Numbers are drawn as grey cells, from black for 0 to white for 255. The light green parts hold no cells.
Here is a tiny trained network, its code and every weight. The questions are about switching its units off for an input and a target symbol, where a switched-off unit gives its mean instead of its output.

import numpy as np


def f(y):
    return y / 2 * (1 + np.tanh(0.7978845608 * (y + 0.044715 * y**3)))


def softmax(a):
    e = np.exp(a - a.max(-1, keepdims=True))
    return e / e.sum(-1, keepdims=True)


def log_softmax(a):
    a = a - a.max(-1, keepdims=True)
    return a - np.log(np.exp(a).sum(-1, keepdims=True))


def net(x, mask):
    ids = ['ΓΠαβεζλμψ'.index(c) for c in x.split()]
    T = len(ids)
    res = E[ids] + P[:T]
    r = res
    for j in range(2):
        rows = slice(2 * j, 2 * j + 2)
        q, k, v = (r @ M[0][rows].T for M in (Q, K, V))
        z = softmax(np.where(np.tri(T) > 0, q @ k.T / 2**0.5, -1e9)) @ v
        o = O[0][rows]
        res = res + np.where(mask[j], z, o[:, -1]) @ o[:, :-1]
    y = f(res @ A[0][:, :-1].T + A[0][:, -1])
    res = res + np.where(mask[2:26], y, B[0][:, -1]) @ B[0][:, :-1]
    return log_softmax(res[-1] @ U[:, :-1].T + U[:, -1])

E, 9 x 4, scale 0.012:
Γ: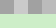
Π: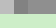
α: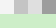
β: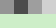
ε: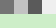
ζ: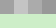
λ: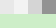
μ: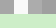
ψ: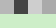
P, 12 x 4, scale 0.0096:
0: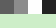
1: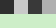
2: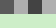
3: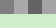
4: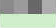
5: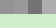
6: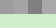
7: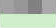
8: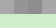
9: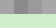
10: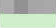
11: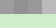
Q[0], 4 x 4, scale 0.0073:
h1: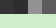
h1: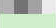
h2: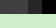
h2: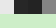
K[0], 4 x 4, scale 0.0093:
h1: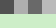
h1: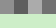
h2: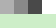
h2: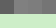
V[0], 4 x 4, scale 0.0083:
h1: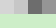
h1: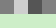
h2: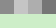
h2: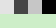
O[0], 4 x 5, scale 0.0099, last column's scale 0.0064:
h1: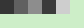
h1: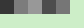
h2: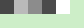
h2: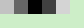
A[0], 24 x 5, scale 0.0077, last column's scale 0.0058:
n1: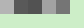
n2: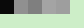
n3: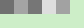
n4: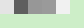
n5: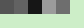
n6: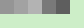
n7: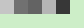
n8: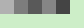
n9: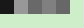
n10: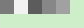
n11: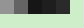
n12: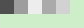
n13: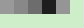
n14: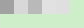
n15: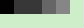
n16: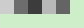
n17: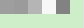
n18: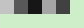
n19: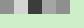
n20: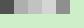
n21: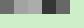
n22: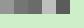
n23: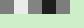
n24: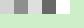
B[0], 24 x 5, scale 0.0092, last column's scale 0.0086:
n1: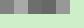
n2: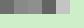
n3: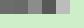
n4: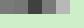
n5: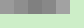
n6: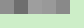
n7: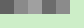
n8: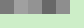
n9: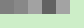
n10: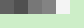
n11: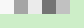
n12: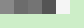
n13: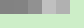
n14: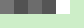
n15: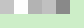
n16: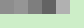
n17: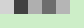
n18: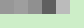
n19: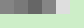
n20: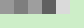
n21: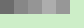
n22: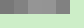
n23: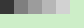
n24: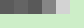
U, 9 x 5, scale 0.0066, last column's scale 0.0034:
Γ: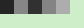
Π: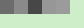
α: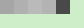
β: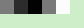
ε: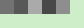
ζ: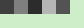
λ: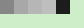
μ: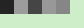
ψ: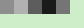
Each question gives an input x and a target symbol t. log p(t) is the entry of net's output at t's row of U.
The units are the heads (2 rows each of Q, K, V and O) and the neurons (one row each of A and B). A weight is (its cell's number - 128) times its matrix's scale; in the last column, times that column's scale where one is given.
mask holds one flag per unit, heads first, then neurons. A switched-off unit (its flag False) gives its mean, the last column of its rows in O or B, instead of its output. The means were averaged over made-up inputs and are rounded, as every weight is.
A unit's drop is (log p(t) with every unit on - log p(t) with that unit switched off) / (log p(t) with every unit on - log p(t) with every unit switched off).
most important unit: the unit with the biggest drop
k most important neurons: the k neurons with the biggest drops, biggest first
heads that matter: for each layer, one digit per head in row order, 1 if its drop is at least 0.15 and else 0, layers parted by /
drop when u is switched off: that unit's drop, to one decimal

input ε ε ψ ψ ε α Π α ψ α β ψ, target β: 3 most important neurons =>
[n11 n24 n4]
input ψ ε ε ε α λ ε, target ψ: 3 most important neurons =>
[n18 n11 n16]
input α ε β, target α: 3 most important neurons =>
[n15 n11 n14]
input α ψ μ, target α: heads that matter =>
01
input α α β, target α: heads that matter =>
01
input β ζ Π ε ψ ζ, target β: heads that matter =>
11
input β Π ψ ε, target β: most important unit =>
h1
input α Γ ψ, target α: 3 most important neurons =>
[n11 n15 n14]
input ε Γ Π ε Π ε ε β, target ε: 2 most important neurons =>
[n17 n20]
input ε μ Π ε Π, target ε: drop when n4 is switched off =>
0.1
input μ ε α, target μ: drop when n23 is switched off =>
0.2
